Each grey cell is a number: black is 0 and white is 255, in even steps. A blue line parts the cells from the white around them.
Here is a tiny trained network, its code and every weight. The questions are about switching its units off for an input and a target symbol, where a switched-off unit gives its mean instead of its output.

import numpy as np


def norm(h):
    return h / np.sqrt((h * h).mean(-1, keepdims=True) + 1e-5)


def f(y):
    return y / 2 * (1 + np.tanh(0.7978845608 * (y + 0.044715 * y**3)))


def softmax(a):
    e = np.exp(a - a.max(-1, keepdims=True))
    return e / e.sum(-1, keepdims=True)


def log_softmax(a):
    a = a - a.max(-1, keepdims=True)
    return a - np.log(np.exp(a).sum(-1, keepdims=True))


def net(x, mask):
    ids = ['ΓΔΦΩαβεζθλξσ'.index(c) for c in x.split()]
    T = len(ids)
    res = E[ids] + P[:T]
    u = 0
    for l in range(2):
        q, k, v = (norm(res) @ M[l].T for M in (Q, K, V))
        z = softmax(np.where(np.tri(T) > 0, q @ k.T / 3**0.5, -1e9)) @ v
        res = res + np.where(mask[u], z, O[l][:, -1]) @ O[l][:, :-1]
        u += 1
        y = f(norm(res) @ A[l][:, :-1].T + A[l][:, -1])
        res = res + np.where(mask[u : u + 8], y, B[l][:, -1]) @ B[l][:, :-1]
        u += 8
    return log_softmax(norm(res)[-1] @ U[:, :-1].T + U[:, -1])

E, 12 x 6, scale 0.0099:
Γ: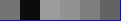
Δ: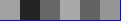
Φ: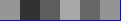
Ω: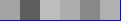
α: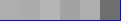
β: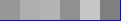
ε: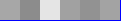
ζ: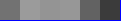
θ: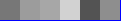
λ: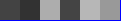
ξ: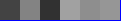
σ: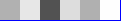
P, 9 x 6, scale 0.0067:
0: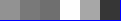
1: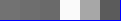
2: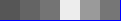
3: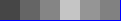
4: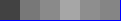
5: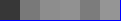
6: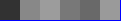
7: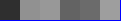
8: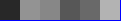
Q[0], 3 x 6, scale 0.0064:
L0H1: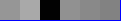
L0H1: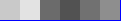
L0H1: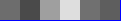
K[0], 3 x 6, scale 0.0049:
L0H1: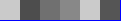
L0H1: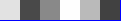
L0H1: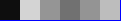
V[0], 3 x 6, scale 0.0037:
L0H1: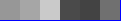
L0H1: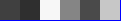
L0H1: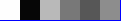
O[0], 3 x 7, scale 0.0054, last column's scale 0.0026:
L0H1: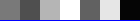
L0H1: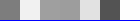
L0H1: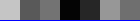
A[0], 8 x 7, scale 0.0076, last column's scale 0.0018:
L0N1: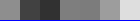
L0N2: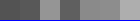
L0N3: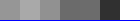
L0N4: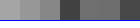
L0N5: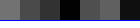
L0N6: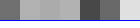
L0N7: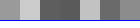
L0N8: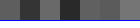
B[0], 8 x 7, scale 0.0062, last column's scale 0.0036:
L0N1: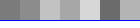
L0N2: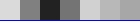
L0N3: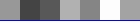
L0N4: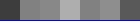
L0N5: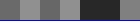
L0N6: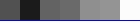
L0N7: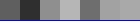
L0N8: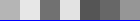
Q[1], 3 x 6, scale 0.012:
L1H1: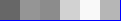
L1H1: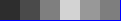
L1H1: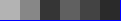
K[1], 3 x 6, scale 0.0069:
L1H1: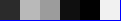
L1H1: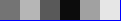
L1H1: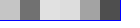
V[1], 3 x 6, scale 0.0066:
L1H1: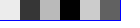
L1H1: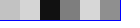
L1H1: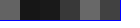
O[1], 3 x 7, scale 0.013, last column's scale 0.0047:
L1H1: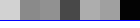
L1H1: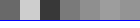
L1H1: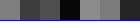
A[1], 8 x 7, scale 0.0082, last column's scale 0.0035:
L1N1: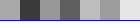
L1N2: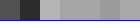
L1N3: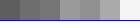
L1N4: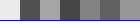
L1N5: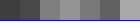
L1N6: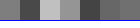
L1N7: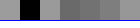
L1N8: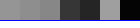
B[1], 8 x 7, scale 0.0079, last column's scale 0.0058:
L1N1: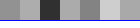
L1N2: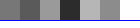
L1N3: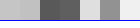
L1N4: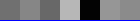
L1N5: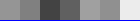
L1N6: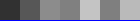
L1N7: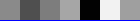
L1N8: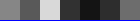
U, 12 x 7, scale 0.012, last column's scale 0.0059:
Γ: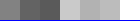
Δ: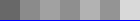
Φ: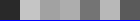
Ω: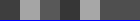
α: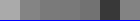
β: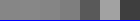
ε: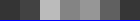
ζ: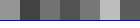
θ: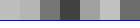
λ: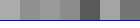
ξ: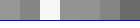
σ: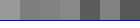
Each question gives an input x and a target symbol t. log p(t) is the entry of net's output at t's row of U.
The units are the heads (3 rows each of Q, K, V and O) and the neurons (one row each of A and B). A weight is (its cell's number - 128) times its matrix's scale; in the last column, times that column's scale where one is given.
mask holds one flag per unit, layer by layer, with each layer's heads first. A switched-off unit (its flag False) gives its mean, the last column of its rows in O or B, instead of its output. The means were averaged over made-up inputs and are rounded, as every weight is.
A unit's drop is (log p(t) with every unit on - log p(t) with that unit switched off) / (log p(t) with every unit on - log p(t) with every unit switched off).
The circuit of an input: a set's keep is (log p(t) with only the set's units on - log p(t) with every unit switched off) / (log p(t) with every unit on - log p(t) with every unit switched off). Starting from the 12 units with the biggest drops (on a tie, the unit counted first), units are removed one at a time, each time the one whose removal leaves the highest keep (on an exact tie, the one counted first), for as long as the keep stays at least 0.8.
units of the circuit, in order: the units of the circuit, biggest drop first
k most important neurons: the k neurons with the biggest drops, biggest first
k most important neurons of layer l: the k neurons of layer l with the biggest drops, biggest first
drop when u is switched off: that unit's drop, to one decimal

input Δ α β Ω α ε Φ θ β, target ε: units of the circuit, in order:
L1H1; L0N6
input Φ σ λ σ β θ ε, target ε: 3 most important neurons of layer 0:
L0N6; L0N1; L0N7
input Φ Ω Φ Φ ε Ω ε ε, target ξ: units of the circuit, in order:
L1H1
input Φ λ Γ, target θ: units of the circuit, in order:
L1H1; L0N2
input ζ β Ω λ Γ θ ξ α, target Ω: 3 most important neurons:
L0N8; L1N7; L1N1
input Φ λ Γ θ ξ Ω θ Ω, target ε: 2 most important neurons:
L0N6; L0N1
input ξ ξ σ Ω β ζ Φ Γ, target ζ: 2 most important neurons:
L0N6; L0N2
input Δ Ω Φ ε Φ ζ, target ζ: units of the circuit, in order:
L0N6; L1H1; L1N7
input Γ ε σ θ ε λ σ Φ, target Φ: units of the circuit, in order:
L1H1; L0H1
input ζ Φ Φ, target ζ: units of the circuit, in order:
L1H1; L0H1
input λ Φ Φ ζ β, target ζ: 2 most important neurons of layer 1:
L1N7; L1N2
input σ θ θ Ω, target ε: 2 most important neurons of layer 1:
L1N1; L1N2
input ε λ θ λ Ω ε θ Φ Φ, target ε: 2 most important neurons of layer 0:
L0N6; L0N1
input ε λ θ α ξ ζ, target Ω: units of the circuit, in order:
L1H1
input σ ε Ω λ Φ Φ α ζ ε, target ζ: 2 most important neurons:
L0N6; L1N7
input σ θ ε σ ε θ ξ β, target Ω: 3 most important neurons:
L0N8; L1N7; L1N1
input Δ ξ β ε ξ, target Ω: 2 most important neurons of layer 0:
L0N8; L0N3
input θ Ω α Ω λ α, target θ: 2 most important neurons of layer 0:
L0N2; L0N1
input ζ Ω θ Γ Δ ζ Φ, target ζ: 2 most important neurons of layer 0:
L0N6; L0N8
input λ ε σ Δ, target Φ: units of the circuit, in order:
L1H1
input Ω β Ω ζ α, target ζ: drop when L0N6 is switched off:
0.3
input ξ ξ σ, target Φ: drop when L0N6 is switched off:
0.1
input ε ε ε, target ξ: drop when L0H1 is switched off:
0.1
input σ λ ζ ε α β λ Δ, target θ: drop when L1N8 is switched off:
0.0
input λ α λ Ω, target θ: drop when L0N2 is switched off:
0.2
